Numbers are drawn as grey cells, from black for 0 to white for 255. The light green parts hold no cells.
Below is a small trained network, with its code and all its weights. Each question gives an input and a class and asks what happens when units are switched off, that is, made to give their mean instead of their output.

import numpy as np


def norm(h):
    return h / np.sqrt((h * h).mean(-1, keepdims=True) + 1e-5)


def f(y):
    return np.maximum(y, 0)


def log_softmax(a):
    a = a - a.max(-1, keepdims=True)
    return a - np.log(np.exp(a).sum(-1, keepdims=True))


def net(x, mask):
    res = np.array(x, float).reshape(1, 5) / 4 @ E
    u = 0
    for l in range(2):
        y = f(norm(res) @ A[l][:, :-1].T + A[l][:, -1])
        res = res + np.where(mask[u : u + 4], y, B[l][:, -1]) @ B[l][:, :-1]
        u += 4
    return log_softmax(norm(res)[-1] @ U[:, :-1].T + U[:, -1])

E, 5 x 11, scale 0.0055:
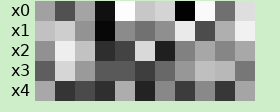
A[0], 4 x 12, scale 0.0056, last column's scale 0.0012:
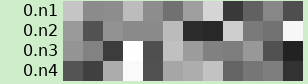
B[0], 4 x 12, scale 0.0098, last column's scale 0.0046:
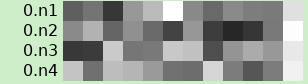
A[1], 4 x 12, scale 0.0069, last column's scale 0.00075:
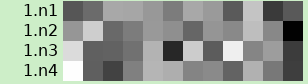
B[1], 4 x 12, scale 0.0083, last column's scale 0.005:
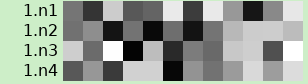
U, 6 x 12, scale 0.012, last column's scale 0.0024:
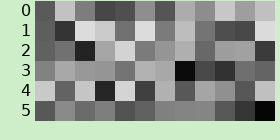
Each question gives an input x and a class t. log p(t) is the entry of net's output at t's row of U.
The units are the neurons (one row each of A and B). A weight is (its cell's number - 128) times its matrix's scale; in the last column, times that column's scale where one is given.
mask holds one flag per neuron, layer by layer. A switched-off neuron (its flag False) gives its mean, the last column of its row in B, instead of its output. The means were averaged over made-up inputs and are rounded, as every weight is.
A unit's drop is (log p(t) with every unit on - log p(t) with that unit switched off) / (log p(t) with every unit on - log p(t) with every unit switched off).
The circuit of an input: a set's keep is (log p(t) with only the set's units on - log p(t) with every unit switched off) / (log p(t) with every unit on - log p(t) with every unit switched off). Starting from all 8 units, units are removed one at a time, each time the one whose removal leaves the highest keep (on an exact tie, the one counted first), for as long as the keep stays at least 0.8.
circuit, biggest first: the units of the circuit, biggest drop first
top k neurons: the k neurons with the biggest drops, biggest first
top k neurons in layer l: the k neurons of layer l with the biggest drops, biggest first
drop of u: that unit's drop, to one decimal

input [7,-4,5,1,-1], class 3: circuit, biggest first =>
[0.n2]
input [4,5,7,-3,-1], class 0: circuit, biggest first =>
[1.n3 1.n2]
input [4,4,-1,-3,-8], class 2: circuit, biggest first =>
[1.n4 0.n3]
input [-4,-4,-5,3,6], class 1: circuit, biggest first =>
[1.n1 0.n2]
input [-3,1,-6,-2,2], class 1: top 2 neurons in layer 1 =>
[1.n1 1.n2]
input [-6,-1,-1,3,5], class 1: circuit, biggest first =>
[0.n2 1.n1]
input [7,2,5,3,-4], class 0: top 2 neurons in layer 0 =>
[0.n3 0.n4]
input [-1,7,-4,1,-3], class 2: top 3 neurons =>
[0.n1 1.n4 1.n3]
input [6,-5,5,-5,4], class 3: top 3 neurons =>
[0.n2 0.n4 1.n4]
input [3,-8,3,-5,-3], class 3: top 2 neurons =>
[0.n2 1.n1]
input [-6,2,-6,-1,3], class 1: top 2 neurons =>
[1.n1 0.n3]
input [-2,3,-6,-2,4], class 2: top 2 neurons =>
[0.n1 1.n4]
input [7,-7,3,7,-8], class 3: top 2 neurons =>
[0.n2 1.n3]
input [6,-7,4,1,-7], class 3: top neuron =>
[0.n2]
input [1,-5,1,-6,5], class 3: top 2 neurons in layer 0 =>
[0.n2 0.n4]
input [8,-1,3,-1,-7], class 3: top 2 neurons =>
[0.n2 1.n3]
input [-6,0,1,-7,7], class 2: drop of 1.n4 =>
0.2
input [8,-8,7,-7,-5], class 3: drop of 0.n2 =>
0.2
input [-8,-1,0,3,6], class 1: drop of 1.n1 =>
0.1
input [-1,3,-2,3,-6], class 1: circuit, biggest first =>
[1.n1]
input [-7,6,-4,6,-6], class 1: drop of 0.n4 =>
0.1
